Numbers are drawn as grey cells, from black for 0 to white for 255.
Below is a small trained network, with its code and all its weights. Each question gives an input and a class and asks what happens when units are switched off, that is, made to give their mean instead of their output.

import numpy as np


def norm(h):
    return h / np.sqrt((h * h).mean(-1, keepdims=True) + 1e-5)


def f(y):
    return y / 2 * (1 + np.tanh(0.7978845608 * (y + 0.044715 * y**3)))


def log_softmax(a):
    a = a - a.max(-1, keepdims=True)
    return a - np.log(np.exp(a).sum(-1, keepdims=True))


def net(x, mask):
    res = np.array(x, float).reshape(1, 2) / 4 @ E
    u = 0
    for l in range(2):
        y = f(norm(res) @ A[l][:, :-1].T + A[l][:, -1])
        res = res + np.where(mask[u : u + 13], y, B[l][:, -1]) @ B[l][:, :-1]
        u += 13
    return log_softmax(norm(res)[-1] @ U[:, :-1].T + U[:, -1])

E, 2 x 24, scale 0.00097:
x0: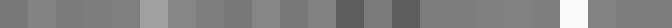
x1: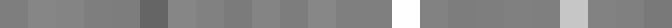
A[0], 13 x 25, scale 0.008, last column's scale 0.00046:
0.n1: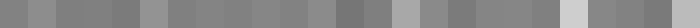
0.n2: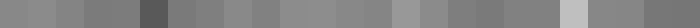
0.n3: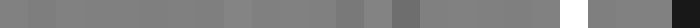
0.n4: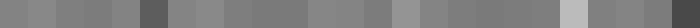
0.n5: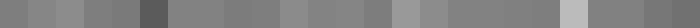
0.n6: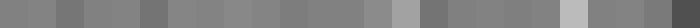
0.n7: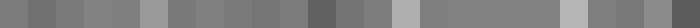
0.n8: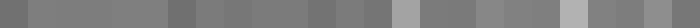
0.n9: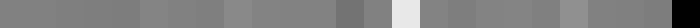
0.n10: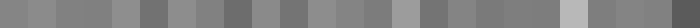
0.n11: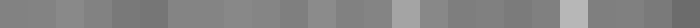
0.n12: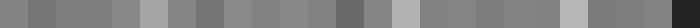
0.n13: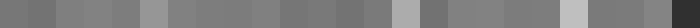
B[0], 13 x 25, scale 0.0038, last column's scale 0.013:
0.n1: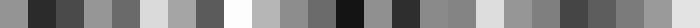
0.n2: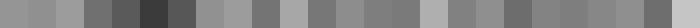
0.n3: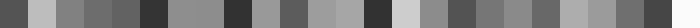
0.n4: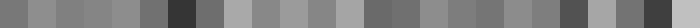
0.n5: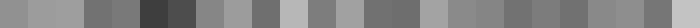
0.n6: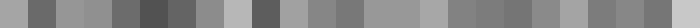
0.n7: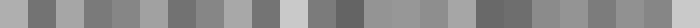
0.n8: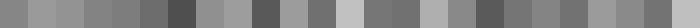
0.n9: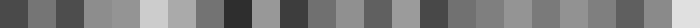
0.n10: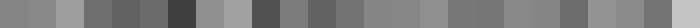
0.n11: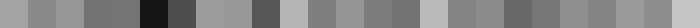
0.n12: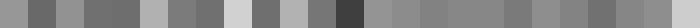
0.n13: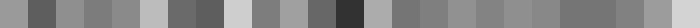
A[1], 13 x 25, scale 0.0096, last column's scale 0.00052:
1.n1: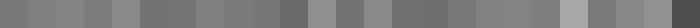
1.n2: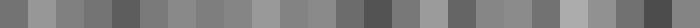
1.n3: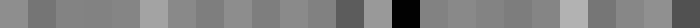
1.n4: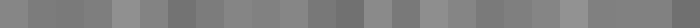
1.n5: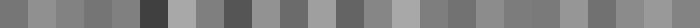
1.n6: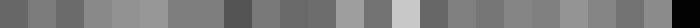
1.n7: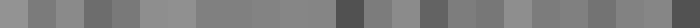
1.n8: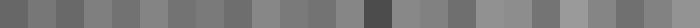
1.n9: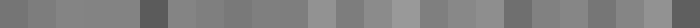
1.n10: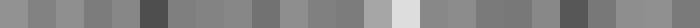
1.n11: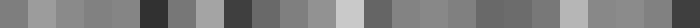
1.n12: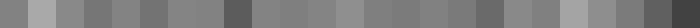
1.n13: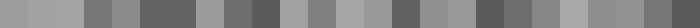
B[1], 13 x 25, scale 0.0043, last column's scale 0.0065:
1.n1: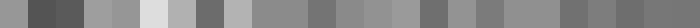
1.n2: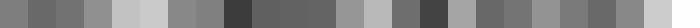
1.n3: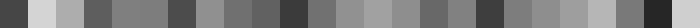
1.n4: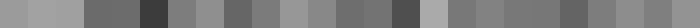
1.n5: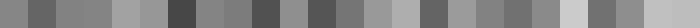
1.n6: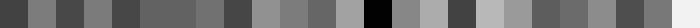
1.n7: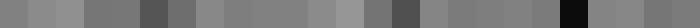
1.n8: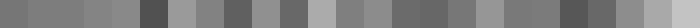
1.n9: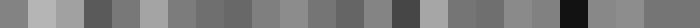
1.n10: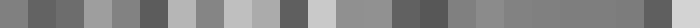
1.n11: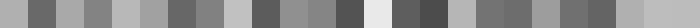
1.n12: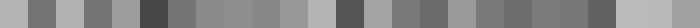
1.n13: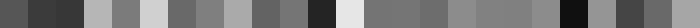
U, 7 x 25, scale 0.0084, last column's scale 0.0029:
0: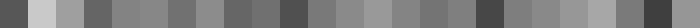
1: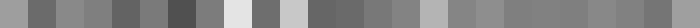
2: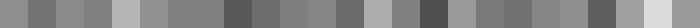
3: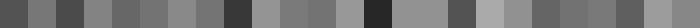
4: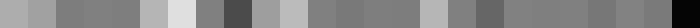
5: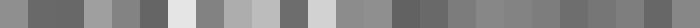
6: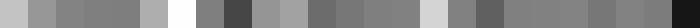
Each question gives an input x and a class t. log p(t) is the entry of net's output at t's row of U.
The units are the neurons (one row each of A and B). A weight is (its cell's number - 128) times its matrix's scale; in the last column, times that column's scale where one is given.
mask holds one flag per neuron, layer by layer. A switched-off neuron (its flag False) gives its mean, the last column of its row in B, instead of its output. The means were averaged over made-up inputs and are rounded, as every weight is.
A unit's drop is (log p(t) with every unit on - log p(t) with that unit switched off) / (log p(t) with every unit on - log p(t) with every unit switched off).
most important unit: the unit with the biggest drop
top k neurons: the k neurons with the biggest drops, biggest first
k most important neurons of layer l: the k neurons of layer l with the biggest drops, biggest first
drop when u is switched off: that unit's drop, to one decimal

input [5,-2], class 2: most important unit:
0.n3
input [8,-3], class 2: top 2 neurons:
[0.n3 1.n2]
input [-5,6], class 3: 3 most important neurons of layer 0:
[0.n9 0.n1 0.n3]
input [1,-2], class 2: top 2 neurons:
[0.n13 0.n1]
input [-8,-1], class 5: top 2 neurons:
[0.n9 0.n3]
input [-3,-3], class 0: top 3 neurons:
[0.n9 0.n3 0.n6]
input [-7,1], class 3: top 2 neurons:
[0.n11 0.n3]
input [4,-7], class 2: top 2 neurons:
[0.n13 0.n1]
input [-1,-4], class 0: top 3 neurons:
[0.n9 0.n3 0.n11]
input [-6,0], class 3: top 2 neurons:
[0.n2 0.n5]
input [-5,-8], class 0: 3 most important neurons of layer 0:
[0.n9 0.n3 0.n11]
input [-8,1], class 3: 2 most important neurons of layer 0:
[0.n11 0.n3]
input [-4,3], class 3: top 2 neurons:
[1.n6 0.n3]
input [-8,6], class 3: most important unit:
1.n6
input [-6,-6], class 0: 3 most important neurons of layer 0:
[0.n9 0.n3 0.n6]
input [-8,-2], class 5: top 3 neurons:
[0.n9 0.n3 0.n1]
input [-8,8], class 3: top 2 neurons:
[0.n9 0.n3]
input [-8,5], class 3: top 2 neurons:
[1.n6 0.n3]
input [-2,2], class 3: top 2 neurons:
[0.n9 0.n3]
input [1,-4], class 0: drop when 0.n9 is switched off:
1.0
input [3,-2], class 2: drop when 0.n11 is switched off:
0.0
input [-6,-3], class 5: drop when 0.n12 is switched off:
0.1
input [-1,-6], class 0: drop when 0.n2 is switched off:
0.1
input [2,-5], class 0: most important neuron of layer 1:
[1.n3]
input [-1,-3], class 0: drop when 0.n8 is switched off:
0.4
